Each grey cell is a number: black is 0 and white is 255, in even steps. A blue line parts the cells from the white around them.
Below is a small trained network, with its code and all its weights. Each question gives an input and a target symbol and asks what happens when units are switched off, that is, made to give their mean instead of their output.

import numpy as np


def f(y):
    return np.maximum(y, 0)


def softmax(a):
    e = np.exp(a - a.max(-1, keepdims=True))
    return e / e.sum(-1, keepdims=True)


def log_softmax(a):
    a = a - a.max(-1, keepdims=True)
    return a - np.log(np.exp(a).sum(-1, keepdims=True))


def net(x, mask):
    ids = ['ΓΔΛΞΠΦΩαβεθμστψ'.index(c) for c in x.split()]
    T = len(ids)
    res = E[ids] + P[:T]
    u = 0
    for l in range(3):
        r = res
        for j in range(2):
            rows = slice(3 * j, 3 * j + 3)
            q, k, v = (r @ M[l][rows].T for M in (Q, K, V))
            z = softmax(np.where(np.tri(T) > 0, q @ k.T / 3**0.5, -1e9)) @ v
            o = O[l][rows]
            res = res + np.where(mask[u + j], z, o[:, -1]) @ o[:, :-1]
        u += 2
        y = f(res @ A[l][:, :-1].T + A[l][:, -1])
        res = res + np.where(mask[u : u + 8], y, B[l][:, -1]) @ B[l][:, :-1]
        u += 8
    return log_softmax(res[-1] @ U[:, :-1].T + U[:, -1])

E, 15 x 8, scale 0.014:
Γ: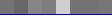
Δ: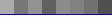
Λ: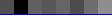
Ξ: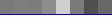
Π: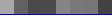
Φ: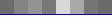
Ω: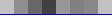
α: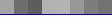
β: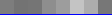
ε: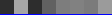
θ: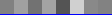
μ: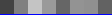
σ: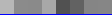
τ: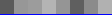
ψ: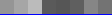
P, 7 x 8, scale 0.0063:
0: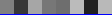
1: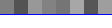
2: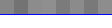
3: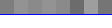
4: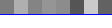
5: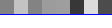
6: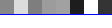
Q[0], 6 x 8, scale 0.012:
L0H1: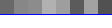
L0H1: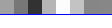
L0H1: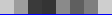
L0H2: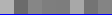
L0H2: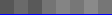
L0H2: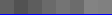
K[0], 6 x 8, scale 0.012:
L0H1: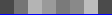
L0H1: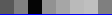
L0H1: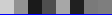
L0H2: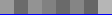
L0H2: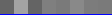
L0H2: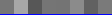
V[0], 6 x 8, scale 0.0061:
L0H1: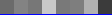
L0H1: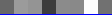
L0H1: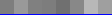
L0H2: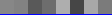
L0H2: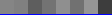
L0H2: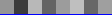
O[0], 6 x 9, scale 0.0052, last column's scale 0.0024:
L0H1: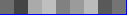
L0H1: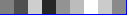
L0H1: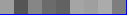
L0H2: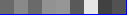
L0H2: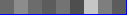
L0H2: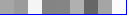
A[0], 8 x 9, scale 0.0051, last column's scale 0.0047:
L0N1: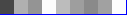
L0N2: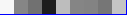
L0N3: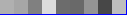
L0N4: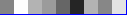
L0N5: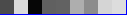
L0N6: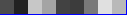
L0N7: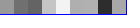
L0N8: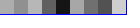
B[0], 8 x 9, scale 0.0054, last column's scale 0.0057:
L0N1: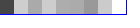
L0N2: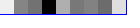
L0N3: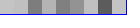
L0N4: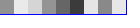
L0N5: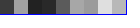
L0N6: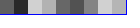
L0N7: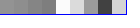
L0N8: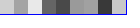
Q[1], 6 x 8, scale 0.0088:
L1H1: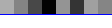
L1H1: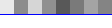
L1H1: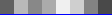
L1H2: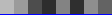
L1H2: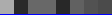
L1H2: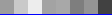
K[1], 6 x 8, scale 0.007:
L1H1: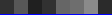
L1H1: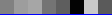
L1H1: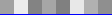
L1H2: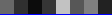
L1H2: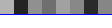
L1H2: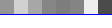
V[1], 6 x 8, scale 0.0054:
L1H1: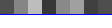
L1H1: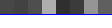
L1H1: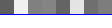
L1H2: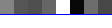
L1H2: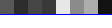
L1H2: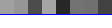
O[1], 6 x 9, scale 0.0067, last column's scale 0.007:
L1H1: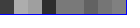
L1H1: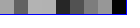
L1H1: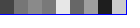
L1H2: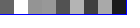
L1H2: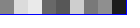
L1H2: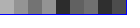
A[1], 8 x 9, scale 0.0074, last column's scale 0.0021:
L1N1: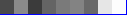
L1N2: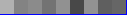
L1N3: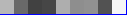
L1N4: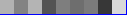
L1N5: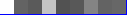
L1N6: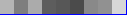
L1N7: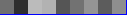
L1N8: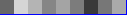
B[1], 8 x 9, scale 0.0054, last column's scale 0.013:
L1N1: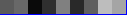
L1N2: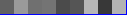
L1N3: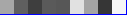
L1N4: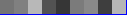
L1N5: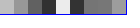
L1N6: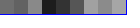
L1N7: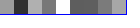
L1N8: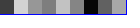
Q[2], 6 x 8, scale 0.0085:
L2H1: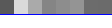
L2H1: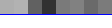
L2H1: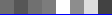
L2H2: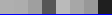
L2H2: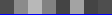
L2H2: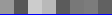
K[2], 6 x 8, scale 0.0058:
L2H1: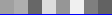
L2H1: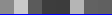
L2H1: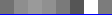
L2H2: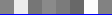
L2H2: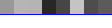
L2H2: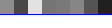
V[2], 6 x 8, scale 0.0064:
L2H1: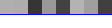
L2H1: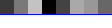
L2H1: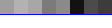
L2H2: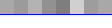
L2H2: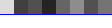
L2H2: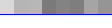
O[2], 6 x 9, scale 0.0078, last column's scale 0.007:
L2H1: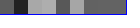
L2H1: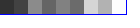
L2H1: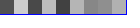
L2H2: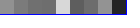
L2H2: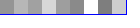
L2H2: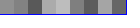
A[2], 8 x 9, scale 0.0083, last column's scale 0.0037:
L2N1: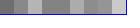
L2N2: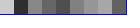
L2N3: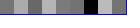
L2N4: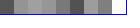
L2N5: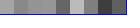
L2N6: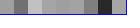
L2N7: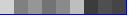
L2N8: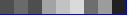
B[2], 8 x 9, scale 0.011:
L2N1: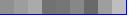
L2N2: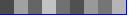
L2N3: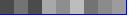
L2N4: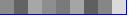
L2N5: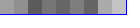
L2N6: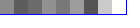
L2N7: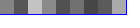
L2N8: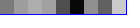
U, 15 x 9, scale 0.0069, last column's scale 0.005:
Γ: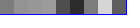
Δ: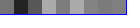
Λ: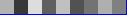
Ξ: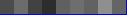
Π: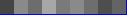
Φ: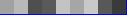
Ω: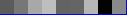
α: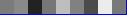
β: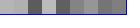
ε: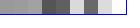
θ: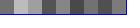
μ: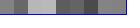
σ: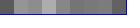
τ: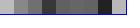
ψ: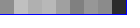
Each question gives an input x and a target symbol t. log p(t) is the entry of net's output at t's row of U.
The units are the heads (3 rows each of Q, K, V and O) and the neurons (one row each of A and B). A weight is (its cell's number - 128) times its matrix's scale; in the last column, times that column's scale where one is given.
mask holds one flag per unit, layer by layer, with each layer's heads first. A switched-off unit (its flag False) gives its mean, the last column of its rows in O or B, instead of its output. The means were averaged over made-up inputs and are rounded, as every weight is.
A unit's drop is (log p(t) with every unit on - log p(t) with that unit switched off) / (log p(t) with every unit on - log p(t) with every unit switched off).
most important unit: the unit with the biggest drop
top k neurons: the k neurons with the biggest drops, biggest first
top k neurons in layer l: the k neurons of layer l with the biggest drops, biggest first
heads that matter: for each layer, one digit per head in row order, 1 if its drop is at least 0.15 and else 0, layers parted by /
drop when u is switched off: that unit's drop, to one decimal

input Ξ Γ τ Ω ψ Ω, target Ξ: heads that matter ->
00 / 00 / 01
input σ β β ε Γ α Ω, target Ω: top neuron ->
(L0N5)
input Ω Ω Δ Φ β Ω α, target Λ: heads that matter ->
10 / 01 / 11
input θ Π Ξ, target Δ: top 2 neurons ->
(L0N8 L2N6)
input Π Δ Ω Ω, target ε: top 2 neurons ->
(L0N1 L0N4)
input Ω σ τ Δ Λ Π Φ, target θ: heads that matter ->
00 / 01 / 01
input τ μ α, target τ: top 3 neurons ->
(L1N3 L0N4 L0N1)
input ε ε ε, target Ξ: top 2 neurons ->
(L0N5 L1N1)
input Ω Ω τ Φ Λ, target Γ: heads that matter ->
00 / 10 / 00
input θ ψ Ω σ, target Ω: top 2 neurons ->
(L1N6 L0N8)
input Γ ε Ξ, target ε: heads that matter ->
00 / 00 / 01
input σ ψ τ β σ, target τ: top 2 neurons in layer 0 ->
(L0N1 L0N4)
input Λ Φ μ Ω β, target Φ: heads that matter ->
00 / 01 / 10
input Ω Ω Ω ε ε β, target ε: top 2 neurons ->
(L1N1 L0N5)
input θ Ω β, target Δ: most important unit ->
L1H2
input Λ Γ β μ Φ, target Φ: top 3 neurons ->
(L1N7 L1N3 L0N6)
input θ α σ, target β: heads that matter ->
00 / 01 / 11
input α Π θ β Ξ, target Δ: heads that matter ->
00 / 01 / 10
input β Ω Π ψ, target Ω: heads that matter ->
00 / 01 / 10
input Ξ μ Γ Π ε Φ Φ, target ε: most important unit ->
L0N5
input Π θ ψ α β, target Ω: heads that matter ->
00 / 00 / 10
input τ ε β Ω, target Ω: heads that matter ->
00 / 00 / 11
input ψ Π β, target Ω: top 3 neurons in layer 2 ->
(L2N8 L2N6 L2N5)
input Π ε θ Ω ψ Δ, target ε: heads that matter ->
00 / 01 / 00
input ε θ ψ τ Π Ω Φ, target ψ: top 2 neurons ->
(L1N8 L2N8)
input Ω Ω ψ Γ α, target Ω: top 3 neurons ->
(L0N4 L0N8 L2N8)
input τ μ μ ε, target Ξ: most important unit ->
L2H2
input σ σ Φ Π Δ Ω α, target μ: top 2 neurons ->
(L2N7 L2N8)
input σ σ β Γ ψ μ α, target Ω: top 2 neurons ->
(L0N4 L2N8)
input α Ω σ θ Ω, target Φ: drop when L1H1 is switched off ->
0.2
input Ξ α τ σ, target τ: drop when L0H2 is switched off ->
0.0
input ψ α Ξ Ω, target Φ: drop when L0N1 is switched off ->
0.1
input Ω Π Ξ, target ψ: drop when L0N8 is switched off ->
0.1
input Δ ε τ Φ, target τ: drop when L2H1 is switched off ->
0.5
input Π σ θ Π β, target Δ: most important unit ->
L2N6
